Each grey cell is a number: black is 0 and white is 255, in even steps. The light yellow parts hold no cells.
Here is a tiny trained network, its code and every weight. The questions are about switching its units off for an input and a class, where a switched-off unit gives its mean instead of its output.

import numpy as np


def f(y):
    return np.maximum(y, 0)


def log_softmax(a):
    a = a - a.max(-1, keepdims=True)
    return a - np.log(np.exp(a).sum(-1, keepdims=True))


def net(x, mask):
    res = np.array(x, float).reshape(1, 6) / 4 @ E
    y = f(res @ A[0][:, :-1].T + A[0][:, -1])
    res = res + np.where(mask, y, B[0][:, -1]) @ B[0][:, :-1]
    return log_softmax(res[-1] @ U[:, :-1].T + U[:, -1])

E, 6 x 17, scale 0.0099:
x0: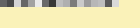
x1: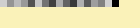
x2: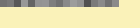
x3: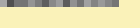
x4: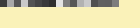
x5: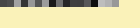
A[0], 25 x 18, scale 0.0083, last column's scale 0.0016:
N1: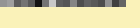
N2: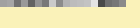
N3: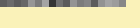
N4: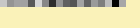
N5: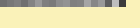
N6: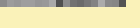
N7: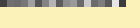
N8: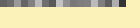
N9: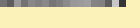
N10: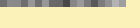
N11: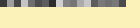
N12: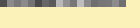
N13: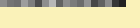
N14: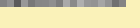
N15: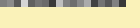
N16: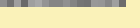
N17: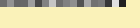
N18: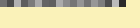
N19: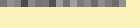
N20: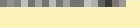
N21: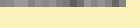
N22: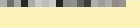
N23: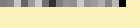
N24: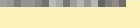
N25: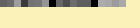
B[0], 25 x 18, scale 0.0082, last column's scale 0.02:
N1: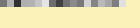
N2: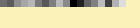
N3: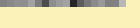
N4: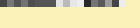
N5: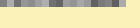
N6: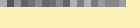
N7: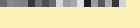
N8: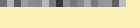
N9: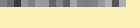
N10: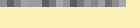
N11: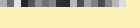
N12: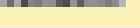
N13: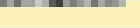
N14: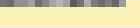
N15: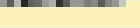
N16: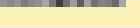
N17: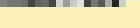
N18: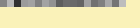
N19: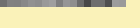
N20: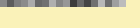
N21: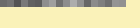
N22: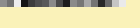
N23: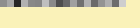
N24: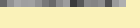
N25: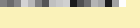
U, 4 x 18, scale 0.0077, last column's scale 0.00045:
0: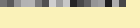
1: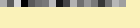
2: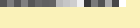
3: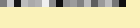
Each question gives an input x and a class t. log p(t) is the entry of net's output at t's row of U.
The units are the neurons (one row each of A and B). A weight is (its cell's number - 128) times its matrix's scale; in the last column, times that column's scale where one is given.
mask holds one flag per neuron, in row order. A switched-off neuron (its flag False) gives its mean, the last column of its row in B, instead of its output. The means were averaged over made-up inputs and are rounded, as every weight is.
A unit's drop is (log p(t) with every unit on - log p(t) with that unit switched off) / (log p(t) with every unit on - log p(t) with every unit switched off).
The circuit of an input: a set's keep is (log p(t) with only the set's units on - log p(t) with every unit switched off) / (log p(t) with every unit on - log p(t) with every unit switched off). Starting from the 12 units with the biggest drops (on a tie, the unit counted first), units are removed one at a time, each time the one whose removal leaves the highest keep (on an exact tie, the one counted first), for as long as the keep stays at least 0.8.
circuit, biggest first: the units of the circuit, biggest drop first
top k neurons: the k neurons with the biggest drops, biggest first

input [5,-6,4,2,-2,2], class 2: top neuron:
N7
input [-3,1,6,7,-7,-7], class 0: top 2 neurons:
N2, N11
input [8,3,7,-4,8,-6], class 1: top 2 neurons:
N11, N15
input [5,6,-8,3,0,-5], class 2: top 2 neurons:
N4, N25
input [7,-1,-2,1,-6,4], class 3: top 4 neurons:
N23, N11, N18, N8
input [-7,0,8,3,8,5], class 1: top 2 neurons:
N11, N15
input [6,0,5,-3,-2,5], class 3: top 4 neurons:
N23, N2, N18, N8
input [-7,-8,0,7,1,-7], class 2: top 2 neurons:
N17, N7
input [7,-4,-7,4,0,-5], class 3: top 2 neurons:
N25, N23
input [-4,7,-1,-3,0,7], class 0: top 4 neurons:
N25, N17, N7, N3
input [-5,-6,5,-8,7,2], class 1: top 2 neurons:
N11, N4
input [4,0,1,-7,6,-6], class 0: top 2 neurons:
N2, N22
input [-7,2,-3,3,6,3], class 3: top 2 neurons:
N1, N22
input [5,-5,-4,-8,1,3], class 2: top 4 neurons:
N7, N1, N17, N13
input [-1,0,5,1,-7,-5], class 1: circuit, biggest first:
N22
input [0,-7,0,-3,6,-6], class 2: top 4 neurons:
N17, N7, N25, N22
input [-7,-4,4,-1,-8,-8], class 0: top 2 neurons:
N2, N11
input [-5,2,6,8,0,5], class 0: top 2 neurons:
N25, N23
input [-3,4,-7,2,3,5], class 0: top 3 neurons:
N25, N17, N7
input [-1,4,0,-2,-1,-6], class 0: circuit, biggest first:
N2
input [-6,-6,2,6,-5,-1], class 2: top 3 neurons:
N17, N7, N11
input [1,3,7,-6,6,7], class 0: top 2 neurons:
N25, N22
